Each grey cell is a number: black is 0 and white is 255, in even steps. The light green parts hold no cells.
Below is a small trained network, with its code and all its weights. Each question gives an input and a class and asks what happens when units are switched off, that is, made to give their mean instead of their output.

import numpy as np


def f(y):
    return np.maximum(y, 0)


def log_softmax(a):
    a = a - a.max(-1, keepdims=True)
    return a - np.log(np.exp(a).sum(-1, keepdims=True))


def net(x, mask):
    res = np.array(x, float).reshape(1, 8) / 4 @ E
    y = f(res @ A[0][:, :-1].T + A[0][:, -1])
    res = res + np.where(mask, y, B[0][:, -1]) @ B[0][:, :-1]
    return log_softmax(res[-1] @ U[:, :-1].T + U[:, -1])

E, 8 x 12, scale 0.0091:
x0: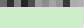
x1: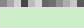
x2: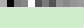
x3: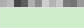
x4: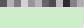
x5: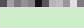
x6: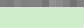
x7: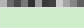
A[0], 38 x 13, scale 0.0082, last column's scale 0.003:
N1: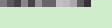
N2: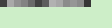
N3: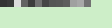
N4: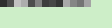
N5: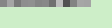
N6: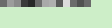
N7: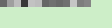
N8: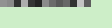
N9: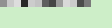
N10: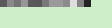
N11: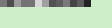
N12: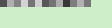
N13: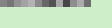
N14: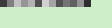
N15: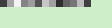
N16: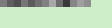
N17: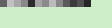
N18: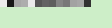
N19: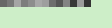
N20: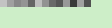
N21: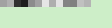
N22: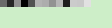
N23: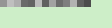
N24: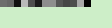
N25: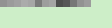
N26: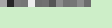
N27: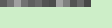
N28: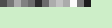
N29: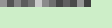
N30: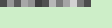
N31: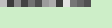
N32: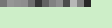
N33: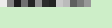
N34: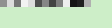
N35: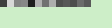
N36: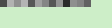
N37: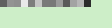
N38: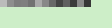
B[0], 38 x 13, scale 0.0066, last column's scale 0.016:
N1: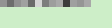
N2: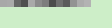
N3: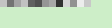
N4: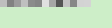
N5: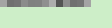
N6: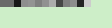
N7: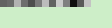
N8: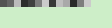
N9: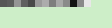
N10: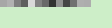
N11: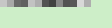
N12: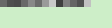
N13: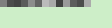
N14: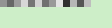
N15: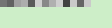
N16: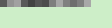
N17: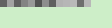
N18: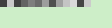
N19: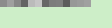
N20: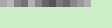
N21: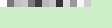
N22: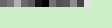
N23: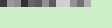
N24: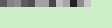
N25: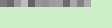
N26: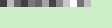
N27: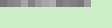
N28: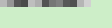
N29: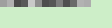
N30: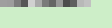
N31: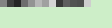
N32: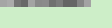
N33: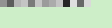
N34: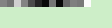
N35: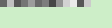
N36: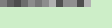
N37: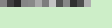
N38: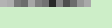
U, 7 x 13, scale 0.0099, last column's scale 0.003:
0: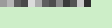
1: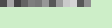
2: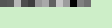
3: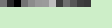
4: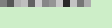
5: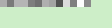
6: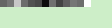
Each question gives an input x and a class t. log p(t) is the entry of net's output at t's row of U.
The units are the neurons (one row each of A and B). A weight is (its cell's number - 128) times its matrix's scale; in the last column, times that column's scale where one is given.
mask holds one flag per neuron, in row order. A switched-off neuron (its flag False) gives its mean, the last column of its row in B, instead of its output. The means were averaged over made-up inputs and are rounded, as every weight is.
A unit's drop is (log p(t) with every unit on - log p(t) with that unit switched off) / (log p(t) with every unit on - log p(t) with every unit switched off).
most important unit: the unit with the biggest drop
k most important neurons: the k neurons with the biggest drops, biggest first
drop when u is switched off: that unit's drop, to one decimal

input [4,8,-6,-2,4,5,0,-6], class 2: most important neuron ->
(N7)
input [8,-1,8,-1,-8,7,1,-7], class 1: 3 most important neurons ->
(N18; N26; N34)
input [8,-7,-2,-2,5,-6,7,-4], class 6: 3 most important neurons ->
(N22; N9; N7)
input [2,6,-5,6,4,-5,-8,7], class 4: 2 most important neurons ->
(N33; N8)
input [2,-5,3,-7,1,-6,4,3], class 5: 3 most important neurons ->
(N3; N4; N28)
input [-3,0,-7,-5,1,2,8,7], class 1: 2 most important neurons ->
(N35; N17)
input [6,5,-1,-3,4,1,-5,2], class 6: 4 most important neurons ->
(N22; N8; N24; N3)
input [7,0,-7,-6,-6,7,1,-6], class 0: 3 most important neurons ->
(N28; N10; N30)
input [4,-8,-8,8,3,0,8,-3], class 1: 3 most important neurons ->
(N35; N17; N9)
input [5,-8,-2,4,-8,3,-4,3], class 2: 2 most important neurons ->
(N8; N24)
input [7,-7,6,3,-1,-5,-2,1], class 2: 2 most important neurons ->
(N34; N24)
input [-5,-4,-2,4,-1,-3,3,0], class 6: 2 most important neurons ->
(N34; N4)
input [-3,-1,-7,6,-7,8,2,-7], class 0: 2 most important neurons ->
(N30; N28)
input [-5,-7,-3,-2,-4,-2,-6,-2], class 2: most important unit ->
N8
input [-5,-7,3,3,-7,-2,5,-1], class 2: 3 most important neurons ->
(N8; N24; N12)
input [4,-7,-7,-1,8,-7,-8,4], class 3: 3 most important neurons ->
(N12; N36; N37)
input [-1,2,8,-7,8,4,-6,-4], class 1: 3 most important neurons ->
(N18; N26; N31)
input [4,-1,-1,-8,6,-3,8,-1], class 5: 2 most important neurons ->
(N3; N4)
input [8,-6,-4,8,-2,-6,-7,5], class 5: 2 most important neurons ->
(N21; N34)
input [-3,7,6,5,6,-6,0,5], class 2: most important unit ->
N9
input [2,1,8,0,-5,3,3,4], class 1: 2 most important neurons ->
(N18; N26)
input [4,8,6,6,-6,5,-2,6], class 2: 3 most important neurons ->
(N9; N7; N35)
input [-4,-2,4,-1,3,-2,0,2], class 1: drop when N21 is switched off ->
0.2
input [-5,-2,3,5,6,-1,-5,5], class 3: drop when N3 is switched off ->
0.1
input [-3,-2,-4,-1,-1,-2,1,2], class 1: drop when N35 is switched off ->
0.2
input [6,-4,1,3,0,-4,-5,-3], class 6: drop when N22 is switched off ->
0.9
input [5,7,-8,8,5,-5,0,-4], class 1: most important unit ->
N35
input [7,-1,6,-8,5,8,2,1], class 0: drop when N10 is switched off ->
0.6
